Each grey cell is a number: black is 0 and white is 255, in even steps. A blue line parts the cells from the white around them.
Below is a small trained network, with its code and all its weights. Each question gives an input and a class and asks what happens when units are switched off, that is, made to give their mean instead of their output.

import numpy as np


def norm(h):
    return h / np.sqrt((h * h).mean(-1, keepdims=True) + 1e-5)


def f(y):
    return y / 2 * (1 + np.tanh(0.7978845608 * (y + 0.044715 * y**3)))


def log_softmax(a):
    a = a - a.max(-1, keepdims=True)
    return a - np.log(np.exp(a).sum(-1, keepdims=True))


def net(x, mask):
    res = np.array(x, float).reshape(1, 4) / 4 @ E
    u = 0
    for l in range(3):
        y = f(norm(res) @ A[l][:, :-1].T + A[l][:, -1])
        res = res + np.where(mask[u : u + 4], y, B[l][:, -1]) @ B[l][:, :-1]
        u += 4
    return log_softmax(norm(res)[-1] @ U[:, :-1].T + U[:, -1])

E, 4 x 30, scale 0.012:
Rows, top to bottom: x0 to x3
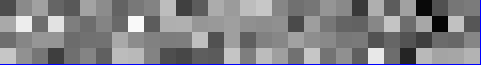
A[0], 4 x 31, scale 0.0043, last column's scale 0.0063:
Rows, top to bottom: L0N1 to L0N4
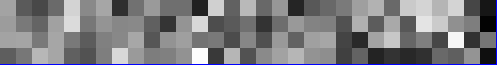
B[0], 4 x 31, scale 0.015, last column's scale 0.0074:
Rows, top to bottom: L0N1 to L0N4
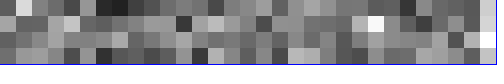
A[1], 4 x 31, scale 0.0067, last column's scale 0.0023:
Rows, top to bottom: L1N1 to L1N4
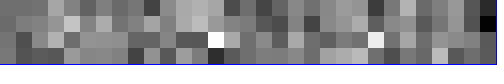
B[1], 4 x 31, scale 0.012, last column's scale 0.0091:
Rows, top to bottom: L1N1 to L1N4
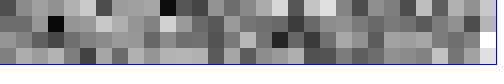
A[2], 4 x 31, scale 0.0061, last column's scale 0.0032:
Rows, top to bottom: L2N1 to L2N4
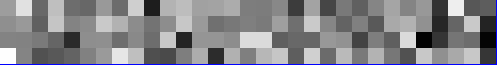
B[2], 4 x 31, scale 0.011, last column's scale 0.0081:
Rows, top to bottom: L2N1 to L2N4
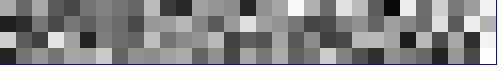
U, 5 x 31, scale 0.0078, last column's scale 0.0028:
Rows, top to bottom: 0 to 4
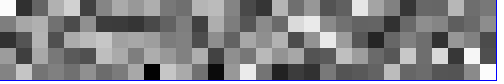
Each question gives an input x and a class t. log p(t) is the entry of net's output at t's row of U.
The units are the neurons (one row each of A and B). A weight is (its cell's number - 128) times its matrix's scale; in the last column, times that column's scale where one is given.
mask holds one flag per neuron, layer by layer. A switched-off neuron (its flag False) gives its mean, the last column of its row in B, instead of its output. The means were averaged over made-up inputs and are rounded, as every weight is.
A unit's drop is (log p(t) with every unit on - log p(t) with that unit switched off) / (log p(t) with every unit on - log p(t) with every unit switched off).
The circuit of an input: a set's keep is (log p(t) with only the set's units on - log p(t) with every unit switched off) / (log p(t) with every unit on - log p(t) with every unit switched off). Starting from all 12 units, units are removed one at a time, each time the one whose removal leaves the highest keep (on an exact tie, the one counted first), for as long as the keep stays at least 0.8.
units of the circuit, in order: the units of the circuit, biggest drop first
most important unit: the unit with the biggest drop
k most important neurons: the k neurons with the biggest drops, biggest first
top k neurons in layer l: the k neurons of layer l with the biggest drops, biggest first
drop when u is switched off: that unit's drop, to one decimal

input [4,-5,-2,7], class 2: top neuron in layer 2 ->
(L2N4)
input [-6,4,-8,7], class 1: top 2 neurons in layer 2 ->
(L2N3; L2N1)
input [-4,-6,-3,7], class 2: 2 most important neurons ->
(L2N4; L0N3)
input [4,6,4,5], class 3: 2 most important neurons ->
(L2N1; L1N1)
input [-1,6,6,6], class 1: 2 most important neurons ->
(L0N4; L2N1)
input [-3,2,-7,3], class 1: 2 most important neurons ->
(L0N1; L1N3)
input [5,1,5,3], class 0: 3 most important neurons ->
(L2N3; L0N1; L1N1)
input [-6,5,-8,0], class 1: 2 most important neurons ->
(L0N1; L2N3)
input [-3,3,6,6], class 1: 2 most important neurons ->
(L0N4; L1N1)
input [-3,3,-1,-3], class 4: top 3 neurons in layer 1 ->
(L1N3; L1N2; L1N4)
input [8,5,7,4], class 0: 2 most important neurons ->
(L2N3; L0N1)
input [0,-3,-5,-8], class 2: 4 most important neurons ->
(L1N1; L0N4; L1N2; L2N1)
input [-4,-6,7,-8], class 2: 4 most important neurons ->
(L1N1; L0N1; L1N2; L2N1)
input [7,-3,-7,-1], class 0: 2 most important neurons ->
(L2N3; L0N4)
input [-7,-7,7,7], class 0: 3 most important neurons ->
(L0N2; L0N1; L2N1)
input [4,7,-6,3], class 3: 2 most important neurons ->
(L2N1; L0N3)
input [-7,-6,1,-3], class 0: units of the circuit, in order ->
(L0N2)
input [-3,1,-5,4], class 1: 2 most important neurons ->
(L0N1; L1N3)
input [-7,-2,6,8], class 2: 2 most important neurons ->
(L2N4; L2N3)
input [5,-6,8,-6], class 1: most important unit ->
L0N4
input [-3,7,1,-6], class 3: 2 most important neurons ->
(L0N3; L2N2)
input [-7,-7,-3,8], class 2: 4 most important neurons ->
(L2N4; L2N3; L0N3; L2N1)
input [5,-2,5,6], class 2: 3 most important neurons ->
(L2N4; L0N2; L0N1)
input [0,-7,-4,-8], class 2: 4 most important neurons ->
(L1N1; L2N1; L0N3; L1N2)
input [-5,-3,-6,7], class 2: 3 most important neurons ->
(L2N4; L0N4; L2N3)
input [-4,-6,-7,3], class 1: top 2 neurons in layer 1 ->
(L1N3; L1N2)
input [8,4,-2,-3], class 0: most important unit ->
L2N3
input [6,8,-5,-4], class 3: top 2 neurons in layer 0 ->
(L0N2; L0N3)
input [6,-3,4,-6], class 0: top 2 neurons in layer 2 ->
(L2N3; L2N4)
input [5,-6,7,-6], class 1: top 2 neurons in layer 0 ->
(L0N4; L0N2)
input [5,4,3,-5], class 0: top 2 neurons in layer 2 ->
(L2N3; L2N4)
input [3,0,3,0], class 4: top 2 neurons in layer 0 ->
(L0N4; L0N1)
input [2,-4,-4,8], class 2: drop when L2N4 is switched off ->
0.4
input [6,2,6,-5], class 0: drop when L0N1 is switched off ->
0.4
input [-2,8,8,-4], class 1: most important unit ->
L0N4
